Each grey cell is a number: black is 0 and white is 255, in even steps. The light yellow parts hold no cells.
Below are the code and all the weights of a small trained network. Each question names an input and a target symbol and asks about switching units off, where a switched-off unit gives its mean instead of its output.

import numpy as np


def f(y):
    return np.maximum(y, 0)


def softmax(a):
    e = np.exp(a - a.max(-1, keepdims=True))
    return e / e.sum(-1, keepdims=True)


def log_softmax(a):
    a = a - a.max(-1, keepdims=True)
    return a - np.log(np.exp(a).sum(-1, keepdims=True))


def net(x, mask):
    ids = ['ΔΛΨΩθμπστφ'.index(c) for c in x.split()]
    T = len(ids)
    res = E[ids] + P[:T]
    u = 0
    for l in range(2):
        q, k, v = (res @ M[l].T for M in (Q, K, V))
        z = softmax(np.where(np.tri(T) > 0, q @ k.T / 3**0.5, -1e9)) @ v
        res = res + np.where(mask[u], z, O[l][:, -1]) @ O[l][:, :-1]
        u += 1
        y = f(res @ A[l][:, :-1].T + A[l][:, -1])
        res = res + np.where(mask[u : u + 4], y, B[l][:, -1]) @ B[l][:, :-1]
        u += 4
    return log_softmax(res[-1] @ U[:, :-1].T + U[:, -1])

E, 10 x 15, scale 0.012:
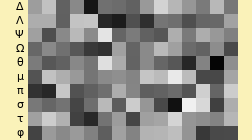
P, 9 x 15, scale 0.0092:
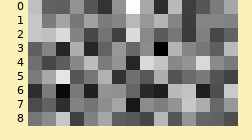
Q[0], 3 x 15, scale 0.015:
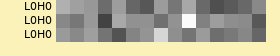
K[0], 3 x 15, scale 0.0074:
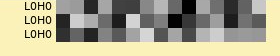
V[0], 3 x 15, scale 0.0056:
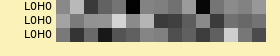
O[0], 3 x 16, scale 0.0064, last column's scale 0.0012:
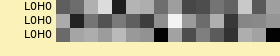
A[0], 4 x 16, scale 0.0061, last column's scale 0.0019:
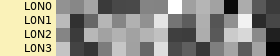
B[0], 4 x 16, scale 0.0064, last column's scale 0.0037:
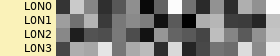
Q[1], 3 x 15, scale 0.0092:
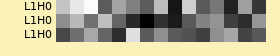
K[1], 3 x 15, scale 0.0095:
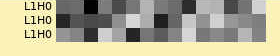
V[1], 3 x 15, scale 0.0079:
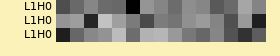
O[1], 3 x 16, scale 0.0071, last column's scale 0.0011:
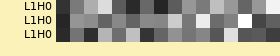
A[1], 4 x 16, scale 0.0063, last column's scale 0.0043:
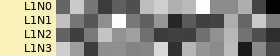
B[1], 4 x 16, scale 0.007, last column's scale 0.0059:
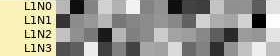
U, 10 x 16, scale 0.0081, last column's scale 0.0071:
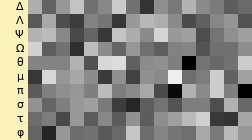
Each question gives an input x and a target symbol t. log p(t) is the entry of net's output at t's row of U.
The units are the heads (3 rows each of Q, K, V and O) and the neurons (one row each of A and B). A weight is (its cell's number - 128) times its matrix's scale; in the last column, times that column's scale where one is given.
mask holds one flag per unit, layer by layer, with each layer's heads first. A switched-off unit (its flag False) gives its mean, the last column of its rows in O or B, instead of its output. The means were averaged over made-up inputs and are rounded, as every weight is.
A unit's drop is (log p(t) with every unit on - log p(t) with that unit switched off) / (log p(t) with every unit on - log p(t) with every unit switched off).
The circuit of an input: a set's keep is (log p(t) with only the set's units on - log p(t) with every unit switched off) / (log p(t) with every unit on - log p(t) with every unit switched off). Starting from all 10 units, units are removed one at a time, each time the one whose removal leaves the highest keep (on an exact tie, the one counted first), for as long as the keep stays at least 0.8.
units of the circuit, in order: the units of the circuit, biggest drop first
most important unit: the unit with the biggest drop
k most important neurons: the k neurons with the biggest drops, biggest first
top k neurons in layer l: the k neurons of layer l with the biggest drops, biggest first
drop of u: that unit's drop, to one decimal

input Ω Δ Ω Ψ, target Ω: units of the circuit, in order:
(L0N1 L1N2)
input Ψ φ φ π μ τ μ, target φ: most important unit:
L0H0
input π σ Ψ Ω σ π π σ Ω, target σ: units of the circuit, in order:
(L1H0 L0H0)
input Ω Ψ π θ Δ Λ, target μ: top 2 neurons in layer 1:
(L1N1 L1N0)
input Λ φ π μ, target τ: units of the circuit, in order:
(L0H0 L1H0)
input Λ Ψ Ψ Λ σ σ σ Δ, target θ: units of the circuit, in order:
(L1H0 L0H0)
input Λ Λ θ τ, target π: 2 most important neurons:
(L1N0 L0N0)
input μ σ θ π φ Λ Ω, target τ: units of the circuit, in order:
(L1H0 L0H0 L1N0)
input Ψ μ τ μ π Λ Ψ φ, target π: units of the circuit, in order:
(L0H0 L1N0 L1H0 L0N0)
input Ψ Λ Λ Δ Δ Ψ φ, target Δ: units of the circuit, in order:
(L1N0 L1H0 L0H0)
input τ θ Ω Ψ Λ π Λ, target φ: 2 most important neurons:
(L1N3 L0N0)
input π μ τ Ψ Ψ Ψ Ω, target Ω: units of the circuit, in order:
(L1H0 L1N0)
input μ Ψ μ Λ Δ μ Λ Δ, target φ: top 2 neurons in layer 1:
(L1N3 L1N0)
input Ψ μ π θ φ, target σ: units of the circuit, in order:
(L1H0)
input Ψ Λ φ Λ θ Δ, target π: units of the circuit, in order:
(L1N0 L1H0 L0N0 L0H0)
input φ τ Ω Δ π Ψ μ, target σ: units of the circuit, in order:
(L1H0 L0H0)
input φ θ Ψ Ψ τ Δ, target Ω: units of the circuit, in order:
(L1H0 L1N0 L0H0)
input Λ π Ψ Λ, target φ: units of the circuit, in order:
(L1N3 L1H0 L1N2 L0N0)
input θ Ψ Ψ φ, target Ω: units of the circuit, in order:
(L1H0 L1N0)
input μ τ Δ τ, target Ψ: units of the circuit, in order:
(L1H0)
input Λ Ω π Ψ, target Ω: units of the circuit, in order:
(L1N2 L0N1)
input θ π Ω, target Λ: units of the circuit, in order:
(L0N0 L0H0)
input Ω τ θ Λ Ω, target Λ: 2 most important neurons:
(L0N0 L1N0)
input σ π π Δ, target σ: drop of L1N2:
0.0
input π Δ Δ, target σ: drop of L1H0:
0.8
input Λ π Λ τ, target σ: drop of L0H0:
0.1
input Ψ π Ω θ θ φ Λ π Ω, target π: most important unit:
L1N0
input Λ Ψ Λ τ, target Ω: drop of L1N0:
0.3
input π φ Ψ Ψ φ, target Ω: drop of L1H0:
0.5
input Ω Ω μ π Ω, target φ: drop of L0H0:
1.0
